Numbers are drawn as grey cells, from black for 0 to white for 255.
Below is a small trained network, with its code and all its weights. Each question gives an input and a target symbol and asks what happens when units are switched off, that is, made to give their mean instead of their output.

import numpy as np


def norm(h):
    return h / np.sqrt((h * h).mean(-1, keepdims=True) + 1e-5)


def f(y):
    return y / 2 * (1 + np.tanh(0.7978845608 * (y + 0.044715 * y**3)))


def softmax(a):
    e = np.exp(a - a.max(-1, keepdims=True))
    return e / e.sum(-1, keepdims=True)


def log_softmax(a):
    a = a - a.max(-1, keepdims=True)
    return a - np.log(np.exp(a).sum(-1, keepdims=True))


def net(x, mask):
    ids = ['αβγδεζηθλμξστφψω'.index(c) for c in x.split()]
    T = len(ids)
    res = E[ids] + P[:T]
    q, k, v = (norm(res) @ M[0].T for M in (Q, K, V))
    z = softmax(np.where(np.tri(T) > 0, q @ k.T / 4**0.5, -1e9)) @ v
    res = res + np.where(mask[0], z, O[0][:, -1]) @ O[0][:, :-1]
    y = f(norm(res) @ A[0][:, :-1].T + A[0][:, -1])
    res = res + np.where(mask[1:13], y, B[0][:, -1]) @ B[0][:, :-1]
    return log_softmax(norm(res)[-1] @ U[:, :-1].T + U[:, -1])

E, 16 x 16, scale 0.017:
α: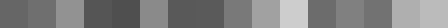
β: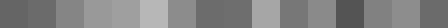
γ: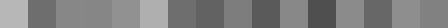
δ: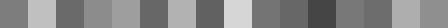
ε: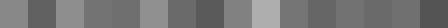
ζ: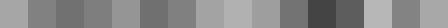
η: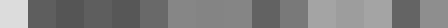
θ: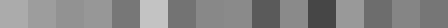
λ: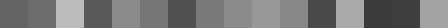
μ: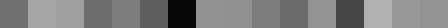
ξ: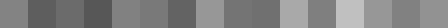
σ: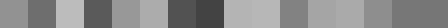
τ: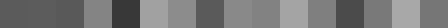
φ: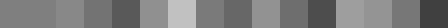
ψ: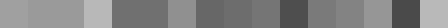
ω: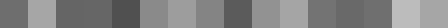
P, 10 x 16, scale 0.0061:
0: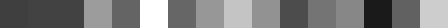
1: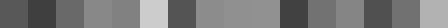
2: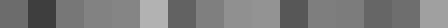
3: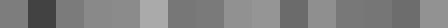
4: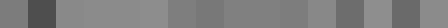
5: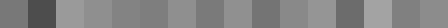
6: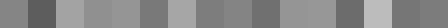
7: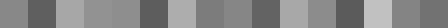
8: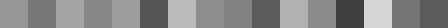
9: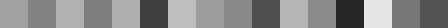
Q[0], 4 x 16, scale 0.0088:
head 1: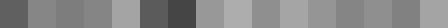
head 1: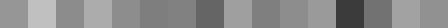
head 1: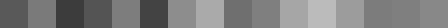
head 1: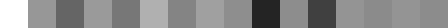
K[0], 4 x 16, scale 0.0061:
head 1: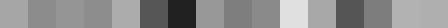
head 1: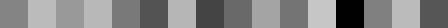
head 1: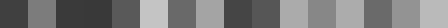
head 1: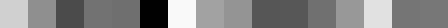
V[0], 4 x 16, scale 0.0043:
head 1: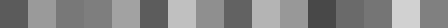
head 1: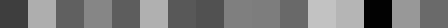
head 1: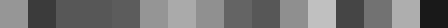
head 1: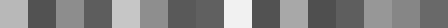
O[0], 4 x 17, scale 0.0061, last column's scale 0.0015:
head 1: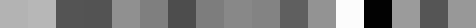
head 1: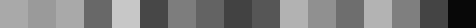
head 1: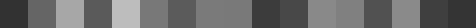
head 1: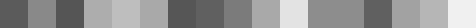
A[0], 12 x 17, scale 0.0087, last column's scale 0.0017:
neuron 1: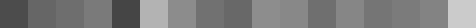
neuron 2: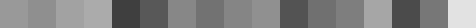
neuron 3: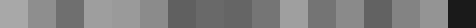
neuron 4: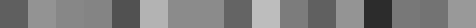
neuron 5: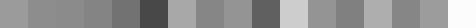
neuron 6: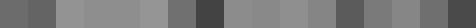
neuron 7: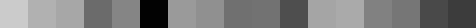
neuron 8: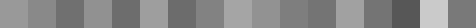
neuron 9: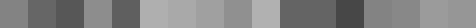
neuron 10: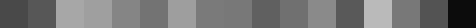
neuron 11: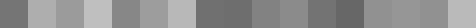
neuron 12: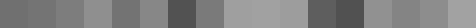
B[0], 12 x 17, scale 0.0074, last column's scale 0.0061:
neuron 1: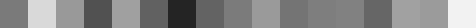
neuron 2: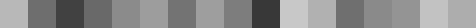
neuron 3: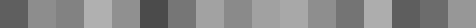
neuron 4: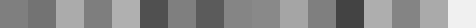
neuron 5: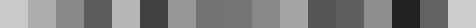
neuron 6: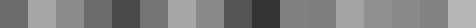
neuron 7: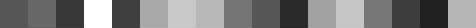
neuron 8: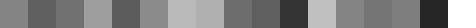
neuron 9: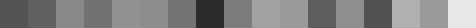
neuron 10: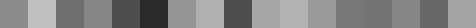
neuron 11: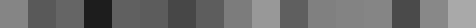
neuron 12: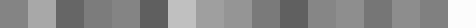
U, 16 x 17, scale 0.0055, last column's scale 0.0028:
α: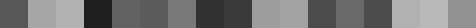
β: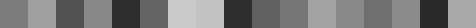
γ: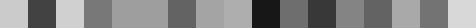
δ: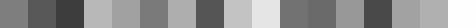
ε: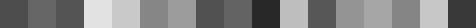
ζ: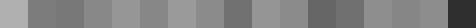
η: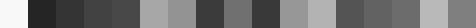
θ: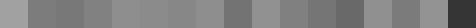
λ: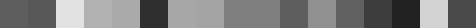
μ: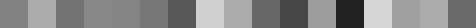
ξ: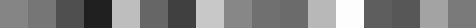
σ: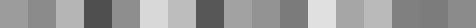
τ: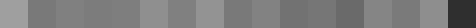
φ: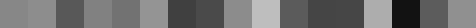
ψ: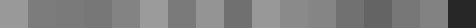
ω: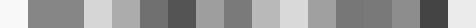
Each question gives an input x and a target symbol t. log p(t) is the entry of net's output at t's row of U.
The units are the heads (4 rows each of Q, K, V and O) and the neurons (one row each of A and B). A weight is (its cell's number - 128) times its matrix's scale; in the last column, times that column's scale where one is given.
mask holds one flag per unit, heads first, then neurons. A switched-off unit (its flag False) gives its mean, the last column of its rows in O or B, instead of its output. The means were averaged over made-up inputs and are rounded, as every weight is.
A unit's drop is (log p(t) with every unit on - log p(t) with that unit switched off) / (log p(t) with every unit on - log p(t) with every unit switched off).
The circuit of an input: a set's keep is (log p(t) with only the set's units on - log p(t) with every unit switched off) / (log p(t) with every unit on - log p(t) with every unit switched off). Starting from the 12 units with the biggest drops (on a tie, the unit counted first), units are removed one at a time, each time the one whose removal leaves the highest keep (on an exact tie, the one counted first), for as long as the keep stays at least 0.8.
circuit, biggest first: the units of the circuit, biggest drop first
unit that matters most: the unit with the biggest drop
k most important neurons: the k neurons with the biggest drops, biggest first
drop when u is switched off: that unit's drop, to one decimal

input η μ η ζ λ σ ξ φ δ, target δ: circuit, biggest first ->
head 1; neuron 6
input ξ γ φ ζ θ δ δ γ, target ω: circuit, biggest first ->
head 1; neuron 3
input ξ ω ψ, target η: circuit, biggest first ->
neuron 2
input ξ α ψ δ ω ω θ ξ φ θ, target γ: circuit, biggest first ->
head 1; neuron 7; neuron 12
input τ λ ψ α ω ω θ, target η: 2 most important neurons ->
neuron 2; neuron 11
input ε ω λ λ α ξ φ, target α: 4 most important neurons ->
neuron 8; neuron 1; neuron 4; neuron 12
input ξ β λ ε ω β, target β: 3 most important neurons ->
neuron 10; neuron 6; neuron 4
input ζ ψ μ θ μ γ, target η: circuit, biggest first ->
head 1; neuron 2; neuron 11
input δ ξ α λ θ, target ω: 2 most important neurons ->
neuron 3; neuron 7
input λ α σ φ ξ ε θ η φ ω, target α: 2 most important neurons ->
neuron 8; neuron 12
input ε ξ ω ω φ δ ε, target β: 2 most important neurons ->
neuron 6; neuron 10
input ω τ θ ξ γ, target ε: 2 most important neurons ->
neuron 3; neuron 6
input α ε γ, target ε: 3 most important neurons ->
neuron 3; neuron 6; neuron 5
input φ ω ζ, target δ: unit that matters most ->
neuron 9
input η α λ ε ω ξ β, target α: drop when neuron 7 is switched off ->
0.2
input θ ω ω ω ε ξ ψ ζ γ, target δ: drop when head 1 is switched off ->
1.1
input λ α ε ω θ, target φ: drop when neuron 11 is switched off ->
0.9
